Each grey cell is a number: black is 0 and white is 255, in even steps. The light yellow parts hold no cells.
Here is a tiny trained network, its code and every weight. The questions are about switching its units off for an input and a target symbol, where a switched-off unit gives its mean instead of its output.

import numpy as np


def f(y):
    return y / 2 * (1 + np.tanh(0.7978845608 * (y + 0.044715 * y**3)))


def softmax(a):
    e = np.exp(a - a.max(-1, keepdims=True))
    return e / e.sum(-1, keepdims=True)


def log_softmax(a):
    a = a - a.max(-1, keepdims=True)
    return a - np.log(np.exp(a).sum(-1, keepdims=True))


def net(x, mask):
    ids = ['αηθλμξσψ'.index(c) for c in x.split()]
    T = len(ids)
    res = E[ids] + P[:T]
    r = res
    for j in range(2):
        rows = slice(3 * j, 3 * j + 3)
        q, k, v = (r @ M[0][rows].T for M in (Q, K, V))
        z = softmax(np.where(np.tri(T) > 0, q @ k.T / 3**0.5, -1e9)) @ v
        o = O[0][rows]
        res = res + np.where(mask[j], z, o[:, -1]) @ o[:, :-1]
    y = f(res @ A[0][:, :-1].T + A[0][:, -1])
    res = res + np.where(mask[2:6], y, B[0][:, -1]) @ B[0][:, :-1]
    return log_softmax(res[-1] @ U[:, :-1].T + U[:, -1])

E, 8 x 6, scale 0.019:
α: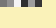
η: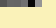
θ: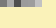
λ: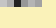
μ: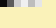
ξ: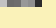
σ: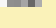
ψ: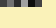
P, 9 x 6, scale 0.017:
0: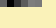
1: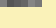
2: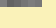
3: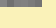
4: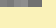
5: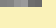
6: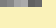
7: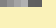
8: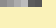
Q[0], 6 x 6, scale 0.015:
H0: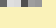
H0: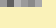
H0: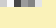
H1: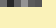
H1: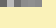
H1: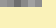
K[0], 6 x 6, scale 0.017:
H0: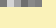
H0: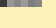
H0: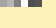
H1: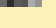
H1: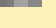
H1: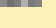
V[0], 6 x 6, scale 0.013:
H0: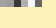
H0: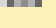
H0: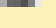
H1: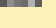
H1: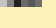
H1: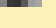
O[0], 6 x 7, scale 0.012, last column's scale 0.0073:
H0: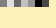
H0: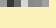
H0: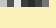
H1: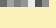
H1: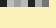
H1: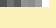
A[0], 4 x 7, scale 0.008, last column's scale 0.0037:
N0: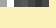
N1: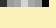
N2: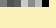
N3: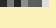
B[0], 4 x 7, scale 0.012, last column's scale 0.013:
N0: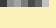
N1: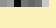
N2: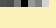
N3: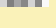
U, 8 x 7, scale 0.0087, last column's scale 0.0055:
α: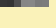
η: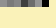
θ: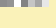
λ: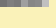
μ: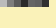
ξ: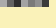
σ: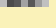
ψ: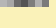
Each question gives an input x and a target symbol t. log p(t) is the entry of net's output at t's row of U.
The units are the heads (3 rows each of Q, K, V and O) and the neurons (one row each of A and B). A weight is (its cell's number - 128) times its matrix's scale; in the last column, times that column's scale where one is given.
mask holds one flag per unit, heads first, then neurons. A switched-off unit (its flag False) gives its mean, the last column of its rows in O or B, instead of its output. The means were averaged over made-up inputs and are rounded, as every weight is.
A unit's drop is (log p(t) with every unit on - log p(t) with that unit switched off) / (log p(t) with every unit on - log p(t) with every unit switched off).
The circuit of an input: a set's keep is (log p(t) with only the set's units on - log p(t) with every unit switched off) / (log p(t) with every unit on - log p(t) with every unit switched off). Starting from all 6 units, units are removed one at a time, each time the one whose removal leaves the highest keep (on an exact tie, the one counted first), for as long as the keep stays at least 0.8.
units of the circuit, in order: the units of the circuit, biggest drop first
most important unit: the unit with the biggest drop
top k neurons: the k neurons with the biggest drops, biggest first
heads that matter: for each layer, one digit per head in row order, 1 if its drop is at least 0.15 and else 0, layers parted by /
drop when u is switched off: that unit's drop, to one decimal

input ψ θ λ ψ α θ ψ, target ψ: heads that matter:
11
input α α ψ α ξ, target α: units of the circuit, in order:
H0; N2
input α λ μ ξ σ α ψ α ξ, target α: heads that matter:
10
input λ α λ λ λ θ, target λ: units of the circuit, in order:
H0; N0; N2
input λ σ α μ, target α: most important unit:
N3
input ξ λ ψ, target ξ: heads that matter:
11
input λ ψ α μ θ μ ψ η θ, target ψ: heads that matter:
10
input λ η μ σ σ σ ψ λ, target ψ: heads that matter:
10
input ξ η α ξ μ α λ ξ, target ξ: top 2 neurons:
N1; N3
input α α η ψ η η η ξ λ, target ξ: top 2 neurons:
N1; N3
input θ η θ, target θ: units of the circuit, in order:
H0; N1
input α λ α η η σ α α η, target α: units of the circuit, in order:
H0; N2
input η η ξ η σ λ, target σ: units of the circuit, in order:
H0; H1
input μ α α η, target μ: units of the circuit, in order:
H1
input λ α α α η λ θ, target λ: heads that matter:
10
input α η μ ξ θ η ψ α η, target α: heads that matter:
11
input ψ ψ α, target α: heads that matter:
10
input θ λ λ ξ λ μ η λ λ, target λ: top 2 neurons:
N0; N2
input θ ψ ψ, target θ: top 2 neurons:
N3; N1
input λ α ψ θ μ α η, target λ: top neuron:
N1
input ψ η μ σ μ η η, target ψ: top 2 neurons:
N1; N3
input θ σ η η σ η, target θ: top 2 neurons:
N3; N1
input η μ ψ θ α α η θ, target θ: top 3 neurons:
N1; N2; N0
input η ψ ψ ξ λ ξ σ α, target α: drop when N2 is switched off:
0.1
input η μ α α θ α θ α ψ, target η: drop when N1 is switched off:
0.0
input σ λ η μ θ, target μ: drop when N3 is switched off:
0.1
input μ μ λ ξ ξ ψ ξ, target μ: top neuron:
N3
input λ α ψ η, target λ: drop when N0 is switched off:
0.3
